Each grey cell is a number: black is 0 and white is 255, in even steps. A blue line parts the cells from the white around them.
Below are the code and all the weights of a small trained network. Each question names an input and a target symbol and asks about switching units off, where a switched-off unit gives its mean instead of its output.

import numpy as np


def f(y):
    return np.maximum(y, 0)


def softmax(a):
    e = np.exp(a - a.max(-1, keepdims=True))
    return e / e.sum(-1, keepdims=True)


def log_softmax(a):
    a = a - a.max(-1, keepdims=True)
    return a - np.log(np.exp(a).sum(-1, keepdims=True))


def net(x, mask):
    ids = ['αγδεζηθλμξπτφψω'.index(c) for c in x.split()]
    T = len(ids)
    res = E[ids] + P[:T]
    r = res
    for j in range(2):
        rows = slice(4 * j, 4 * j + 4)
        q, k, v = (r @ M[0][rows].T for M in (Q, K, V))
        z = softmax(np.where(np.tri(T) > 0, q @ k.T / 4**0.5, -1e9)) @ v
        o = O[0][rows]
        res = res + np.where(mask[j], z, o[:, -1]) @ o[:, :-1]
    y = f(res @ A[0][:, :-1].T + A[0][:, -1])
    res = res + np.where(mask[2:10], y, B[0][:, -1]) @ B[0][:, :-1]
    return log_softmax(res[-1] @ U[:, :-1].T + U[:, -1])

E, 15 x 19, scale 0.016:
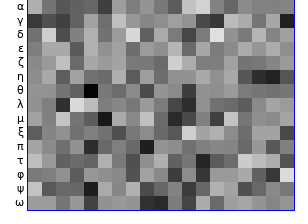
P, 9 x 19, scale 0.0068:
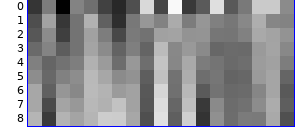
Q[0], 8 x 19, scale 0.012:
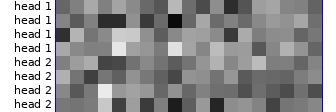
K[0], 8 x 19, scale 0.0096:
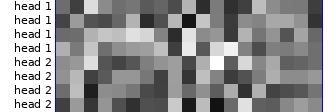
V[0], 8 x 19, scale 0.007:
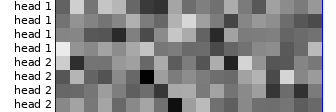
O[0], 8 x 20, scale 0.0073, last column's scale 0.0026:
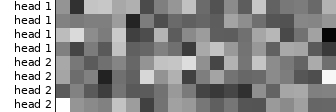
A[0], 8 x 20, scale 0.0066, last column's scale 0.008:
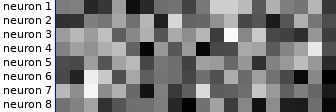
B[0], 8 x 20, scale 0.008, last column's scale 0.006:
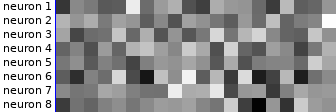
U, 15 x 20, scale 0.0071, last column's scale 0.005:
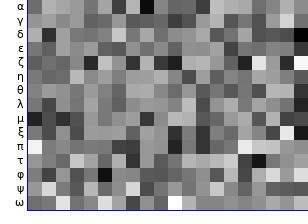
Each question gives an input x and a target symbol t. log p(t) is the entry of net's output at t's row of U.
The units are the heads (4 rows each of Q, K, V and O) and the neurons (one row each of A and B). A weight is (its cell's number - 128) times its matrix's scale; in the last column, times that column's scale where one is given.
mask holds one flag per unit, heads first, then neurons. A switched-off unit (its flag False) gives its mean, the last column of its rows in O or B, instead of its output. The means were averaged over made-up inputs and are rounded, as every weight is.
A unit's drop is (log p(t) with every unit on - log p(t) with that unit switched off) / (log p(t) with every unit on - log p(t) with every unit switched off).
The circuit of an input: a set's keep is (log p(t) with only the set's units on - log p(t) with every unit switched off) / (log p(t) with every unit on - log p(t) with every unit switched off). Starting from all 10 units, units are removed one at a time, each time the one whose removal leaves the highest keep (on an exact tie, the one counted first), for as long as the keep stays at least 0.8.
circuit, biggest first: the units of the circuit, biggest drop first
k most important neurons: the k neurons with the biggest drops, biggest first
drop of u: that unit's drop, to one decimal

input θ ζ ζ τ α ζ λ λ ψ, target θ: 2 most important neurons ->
neuron 8; neuron 7
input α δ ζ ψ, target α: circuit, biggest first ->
head 1
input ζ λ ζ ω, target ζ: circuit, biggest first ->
head 1; neuron 2
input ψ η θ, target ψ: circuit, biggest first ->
head 1; head 2
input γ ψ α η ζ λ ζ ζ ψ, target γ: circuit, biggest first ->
head 1; neuron 8
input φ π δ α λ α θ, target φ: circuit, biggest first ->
head 2; head 1
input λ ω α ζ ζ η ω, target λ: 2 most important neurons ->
neuron 6; neuron 7
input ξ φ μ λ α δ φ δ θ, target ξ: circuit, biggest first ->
head 1; neuron 6; head 2
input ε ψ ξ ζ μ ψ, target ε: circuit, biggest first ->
head 2; neuron 6; head 1; neuron 8
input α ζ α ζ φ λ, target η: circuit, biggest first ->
neuron 4; head 1
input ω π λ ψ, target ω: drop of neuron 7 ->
0.2
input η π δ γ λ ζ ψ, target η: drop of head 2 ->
0.5
